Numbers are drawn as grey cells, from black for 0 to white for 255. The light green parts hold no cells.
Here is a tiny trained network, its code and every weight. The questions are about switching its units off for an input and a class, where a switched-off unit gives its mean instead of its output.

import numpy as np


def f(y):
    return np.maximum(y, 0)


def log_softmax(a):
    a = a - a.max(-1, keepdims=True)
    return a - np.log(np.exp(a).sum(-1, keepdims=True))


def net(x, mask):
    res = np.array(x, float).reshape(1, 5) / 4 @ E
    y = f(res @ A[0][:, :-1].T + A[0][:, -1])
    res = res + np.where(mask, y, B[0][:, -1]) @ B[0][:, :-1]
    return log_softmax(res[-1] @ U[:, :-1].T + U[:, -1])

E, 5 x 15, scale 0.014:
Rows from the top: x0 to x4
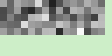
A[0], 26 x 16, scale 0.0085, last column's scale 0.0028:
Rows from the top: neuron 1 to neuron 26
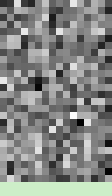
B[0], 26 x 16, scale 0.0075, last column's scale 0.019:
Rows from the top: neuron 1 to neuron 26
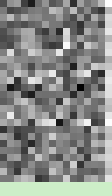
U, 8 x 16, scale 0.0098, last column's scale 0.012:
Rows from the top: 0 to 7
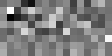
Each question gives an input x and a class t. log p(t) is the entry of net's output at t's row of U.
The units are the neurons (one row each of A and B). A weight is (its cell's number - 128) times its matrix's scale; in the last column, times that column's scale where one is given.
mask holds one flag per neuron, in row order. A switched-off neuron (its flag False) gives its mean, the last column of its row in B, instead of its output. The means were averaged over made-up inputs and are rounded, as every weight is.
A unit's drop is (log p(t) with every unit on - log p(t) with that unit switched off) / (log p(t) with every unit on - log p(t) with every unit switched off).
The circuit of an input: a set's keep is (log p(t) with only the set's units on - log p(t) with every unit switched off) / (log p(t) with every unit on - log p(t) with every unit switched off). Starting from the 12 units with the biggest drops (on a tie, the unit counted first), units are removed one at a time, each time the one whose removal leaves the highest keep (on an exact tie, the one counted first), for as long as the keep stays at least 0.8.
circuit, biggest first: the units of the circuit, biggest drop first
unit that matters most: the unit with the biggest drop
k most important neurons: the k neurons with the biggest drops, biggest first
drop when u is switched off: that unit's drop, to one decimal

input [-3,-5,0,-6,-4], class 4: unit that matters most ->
neuron 26
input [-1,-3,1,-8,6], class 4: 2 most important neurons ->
(neuron 7; neuron 18)
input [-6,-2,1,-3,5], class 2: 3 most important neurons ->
(neuron 13; neuron 18; neuron 19)
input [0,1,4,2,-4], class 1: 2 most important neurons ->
(neuron 11; neuron 8)
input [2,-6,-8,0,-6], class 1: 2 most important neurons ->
(neuron 12; neuron 17)
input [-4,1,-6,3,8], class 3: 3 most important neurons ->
(neuron 11; neuron 15; neuron 8)
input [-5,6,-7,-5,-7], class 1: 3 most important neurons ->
(neuron 12; neuron 17; neuron 11)
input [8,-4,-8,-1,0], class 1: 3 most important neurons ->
(neuron 17; neuron 12; neuron 13)
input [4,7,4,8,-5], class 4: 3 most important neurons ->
(neuron 5; neuron 14; neuron 21)
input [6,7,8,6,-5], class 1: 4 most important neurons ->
(neuron 8; neuron 3; neuron 14; neuron 21)
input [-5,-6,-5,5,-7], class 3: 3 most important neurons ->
(neuron 18; neuron 1; neuron 10)
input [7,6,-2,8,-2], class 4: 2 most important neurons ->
(neuron 5; neuron 13)
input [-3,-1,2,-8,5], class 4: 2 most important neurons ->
(neuron 7; neuron 18)
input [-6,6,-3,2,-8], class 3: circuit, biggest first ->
(neuron 18)
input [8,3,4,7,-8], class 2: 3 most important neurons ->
(neuron 24; neuron 4; neuron 11)
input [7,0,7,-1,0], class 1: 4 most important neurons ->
(neuron 8; neuron 13; neuron 3; neuron 16)
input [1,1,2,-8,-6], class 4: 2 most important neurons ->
(neuron 26; neuron 7)
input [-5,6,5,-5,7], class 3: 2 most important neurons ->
(neuron 11; neuron 14)
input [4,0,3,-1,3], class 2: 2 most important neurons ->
(neuron 18; neuron 17)
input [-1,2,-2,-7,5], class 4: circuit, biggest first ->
(neuron 7)
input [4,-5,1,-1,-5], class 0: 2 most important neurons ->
(neuron 11; neuron 21)
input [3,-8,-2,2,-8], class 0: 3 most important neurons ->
(neuron 14; neuron 21; neuron 11)
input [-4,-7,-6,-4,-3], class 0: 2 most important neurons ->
(neuron 14; neuron 19)
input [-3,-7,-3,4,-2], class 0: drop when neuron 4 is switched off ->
0.0
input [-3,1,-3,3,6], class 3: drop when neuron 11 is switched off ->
0.1
